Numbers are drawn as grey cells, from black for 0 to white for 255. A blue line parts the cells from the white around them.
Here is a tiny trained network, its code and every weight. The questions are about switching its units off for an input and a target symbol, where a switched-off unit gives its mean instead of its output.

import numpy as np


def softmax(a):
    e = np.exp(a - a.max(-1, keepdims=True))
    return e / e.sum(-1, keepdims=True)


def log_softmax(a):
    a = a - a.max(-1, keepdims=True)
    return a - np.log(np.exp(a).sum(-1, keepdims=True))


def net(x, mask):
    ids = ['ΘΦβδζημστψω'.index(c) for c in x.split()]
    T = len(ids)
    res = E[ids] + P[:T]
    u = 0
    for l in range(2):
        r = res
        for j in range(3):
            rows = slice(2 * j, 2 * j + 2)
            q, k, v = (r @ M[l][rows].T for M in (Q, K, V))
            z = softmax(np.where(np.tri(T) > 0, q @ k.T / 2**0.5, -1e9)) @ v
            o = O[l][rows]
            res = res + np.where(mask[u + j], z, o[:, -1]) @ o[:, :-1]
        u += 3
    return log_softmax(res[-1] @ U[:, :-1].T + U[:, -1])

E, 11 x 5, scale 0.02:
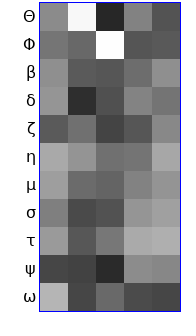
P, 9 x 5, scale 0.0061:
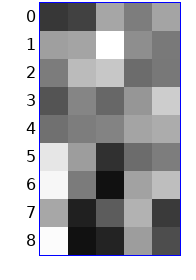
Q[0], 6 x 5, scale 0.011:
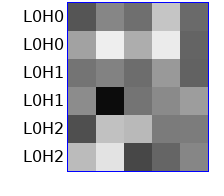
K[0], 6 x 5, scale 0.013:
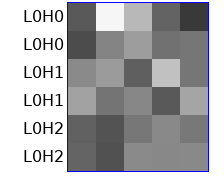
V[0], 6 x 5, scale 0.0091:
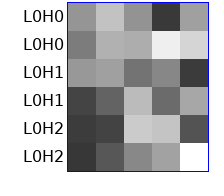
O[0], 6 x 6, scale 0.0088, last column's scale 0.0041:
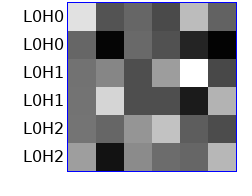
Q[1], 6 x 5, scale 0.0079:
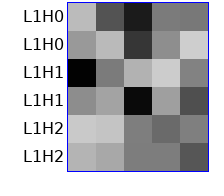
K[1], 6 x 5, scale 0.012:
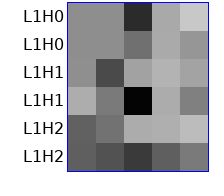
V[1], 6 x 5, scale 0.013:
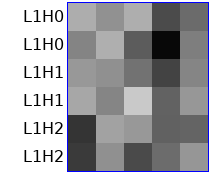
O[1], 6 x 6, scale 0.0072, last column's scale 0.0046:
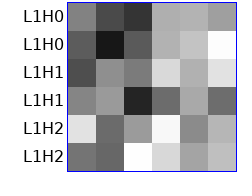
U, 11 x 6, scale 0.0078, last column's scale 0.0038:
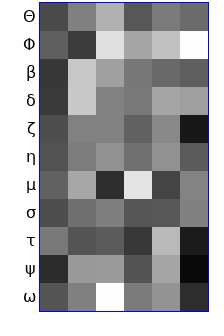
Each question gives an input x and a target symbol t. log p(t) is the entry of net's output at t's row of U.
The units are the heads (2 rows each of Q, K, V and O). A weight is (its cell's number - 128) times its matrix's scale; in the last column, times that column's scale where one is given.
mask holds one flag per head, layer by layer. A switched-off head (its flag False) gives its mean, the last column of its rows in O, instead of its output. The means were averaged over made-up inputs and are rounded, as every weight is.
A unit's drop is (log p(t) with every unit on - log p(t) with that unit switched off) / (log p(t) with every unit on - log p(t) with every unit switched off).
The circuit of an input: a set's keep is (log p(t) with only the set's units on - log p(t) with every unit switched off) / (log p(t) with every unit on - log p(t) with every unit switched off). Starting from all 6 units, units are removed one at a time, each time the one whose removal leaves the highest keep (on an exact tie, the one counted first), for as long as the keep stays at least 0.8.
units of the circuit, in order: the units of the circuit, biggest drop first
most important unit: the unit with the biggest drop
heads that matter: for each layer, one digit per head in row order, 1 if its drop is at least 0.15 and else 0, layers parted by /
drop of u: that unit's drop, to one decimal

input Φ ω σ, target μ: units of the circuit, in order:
[L1H2 L0H2]
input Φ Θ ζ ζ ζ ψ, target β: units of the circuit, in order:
[L0H1 L0H2 L1H0]
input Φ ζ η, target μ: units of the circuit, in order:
[L0H2 L1H2]
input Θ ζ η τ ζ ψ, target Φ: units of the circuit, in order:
[L1H1 L1H2]
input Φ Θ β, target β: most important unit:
L0H1
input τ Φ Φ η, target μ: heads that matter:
110 / 001
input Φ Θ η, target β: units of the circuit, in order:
[L1H0 L0H1 L0H2 L0H0]
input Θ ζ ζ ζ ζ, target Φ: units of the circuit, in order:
[L1H2 L1H0]
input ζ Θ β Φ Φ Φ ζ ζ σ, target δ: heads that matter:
011 / 000
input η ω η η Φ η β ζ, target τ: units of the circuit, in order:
[L0H0 L1H2 L1H0]
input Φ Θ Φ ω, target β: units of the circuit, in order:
[L0H1 L1H0 L0H2]
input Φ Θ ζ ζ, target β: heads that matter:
011 / 100
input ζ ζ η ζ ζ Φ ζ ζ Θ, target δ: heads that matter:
110 / 101
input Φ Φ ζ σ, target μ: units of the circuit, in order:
[L1H2]
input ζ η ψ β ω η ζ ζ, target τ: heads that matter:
111 / 101
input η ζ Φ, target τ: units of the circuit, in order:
[L1H0 L1H1 L0H0]
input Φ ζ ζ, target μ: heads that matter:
011 / 001
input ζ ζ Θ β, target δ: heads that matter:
011 / 000
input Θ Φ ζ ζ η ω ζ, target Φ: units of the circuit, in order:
[L0H2 L1H0 L1H2]
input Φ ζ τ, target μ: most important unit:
L0H1
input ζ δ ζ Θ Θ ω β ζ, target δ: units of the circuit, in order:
[L0H2 L0H0]
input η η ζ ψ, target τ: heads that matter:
101 / 001
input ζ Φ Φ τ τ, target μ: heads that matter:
001 / 001
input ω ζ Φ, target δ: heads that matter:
100 / 010
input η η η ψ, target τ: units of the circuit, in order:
[L0H0 L1H2]
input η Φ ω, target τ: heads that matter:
100 / 101
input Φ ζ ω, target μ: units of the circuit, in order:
[L0H2 L1H2 L1H0]
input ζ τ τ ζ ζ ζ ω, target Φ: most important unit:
L1H1
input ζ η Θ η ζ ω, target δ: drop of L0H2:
0.5
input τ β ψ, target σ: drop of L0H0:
0.1
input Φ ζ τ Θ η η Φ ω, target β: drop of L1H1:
0.0
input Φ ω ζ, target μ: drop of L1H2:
0.3
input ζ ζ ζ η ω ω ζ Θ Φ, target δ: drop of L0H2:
0.3
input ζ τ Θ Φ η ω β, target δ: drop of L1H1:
0.1
